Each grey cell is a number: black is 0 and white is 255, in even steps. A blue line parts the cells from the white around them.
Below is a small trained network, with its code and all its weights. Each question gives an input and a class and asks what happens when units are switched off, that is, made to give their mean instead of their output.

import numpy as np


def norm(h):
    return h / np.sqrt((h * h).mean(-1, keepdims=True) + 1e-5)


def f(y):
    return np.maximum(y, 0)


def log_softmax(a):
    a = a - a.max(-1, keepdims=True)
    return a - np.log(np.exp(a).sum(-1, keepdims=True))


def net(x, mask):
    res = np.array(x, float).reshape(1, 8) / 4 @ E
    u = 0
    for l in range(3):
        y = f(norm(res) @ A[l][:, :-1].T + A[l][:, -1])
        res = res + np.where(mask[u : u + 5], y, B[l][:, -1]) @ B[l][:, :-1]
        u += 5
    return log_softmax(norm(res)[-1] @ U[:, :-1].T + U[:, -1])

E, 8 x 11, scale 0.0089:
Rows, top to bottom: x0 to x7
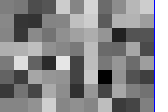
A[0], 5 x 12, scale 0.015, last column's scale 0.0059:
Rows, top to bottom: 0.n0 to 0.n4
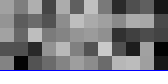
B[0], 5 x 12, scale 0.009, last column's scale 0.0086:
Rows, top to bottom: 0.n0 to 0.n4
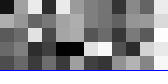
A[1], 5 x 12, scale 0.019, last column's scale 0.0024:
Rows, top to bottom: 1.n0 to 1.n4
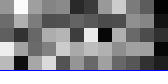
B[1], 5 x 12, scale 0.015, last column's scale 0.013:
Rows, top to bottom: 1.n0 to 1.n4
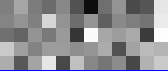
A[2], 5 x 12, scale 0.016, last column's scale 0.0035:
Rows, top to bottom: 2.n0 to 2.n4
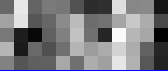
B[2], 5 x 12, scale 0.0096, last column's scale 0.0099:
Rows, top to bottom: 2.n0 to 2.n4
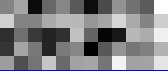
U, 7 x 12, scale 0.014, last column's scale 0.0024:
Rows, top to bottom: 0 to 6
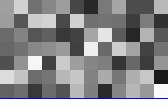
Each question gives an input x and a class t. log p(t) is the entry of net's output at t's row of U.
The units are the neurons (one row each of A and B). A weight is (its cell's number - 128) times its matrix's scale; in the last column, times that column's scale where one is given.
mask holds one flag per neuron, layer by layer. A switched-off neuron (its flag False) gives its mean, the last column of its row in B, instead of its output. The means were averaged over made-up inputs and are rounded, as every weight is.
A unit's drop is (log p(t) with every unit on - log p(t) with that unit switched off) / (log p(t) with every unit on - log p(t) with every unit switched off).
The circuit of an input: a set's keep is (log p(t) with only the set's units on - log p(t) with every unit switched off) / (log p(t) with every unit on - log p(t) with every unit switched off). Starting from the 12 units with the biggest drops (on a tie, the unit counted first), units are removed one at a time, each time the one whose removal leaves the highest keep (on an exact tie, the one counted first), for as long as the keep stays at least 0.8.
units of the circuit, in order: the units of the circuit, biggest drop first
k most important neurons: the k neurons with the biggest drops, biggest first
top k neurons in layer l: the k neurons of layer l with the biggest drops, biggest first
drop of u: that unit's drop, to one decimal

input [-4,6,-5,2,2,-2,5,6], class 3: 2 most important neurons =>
1.n2, 0.n3
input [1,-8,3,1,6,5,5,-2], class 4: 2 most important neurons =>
0.n0, 0.n4
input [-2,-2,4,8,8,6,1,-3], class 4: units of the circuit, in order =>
0.n0
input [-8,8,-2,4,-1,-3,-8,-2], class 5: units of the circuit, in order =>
0.n1, 0.n4
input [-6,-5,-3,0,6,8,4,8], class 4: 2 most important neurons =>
0.n0, 0.n2
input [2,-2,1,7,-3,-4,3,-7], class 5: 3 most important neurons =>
1.n3, 0.n4, 0.n0
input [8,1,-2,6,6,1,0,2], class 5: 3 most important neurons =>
1.n3, 0.n1, 0.n4
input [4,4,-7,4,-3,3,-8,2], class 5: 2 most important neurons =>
0.n1, 1.n3
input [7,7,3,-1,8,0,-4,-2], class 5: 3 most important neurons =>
1.n3, 0.n1, 2.n1
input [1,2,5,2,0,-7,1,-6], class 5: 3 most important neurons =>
0.n1, 1.n3, 2.n1
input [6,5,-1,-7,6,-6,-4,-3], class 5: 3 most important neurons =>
1.n3, 0.n1, 2.n1
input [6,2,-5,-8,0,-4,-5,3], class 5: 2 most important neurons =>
0.n1, 1.n3
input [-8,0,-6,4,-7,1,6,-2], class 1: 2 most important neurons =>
1.n4, 0.n0
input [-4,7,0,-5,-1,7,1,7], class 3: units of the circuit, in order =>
1.n2
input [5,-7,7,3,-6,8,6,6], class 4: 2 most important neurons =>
0.n0, 0.n2
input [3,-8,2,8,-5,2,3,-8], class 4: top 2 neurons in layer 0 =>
0.n0, 0.n4
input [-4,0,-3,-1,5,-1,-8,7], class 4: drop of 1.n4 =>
0.1
